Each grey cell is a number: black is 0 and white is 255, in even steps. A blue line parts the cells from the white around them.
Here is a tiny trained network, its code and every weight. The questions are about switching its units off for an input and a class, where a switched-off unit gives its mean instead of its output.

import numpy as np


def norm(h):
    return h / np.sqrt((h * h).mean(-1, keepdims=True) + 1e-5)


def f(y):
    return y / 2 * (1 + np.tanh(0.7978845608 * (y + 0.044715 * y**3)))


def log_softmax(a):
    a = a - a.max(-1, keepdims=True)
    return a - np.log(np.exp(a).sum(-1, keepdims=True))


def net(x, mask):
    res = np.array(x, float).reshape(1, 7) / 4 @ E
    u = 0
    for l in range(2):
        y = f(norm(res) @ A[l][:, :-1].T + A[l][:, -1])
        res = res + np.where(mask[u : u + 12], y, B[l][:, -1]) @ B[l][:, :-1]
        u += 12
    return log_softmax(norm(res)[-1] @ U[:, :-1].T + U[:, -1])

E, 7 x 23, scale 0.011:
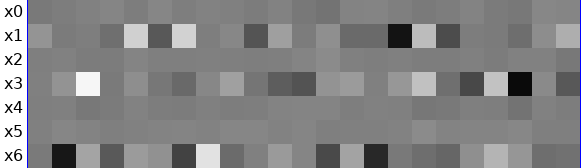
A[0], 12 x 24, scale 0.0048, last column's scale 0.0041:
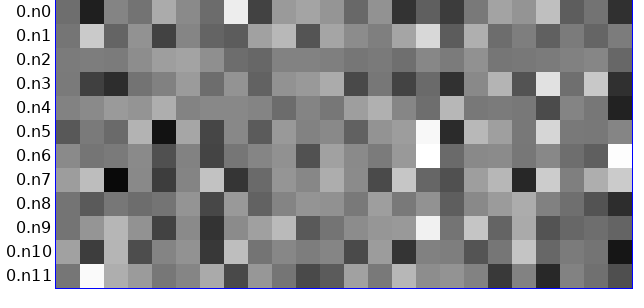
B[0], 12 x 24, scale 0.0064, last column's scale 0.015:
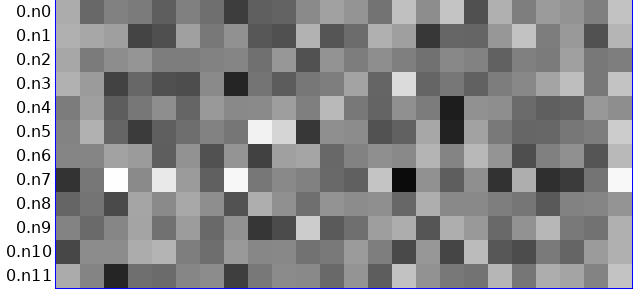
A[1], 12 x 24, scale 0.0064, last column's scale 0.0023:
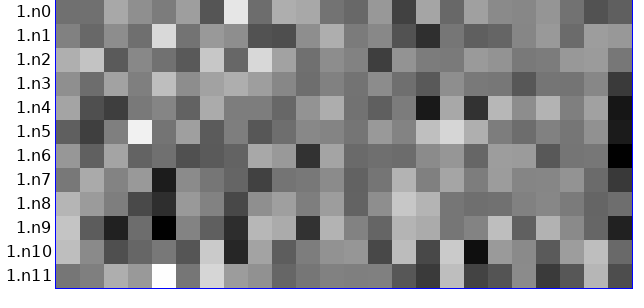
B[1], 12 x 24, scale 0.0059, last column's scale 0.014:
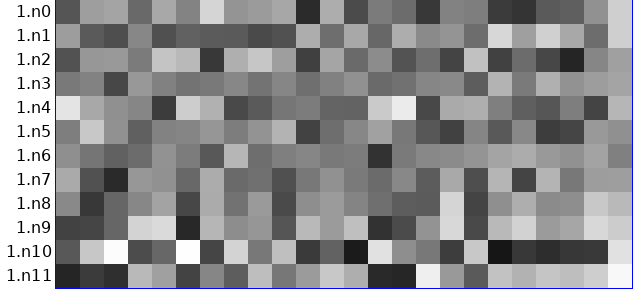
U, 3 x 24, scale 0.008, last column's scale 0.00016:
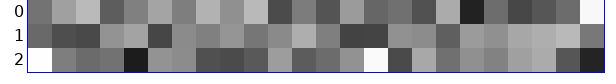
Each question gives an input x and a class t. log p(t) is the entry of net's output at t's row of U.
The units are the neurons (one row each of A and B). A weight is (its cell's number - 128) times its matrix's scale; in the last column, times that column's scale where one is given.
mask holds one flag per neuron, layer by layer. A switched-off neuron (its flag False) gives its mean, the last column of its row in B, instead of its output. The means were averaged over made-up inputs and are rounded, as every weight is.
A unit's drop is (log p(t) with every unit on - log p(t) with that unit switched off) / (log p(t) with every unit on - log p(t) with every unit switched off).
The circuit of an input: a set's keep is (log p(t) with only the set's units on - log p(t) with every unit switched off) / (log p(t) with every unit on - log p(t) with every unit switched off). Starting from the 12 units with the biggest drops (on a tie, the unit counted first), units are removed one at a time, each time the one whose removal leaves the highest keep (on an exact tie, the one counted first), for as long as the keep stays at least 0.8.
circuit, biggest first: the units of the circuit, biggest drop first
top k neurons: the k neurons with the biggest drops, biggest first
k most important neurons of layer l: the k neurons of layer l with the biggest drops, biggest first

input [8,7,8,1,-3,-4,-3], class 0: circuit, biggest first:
[1.n10]
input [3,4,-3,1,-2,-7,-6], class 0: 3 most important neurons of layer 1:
[1.n10, 1.n9, 1.n2]
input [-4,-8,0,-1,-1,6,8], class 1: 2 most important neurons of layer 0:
[0.n7, 0.n0]
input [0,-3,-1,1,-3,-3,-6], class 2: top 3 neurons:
[0.n11, 0.n1, 1.n10]
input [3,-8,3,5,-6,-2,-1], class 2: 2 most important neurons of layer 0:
[0.n7, 0.n9]
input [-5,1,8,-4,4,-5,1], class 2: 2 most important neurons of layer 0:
[0.n3, 0.n0]
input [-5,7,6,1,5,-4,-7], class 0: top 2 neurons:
[1.n10, 0.n11]
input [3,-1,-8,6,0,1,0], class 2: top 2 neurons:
[0.n7, 0.n11]
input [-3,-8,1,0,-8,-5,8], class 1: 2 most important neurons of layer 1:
[1.n9, 1.n10]
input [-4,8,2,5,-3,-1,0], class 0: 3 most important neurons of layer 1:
[1.n10, 1.n9, 1.n4]
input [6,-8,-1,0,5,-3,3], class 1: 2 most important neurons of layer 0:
[0.n7, 0.n5]
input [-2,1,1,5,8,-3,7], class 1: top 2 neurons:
[1.n10, 0.n6]
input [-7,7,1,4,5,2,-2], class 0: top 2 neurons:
[0.n7, 1.n10]
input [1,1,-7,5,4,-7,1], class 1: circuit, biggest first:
[1.n10]
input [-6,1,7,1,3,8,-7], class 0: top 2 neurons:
[0.n11, 1.n9]
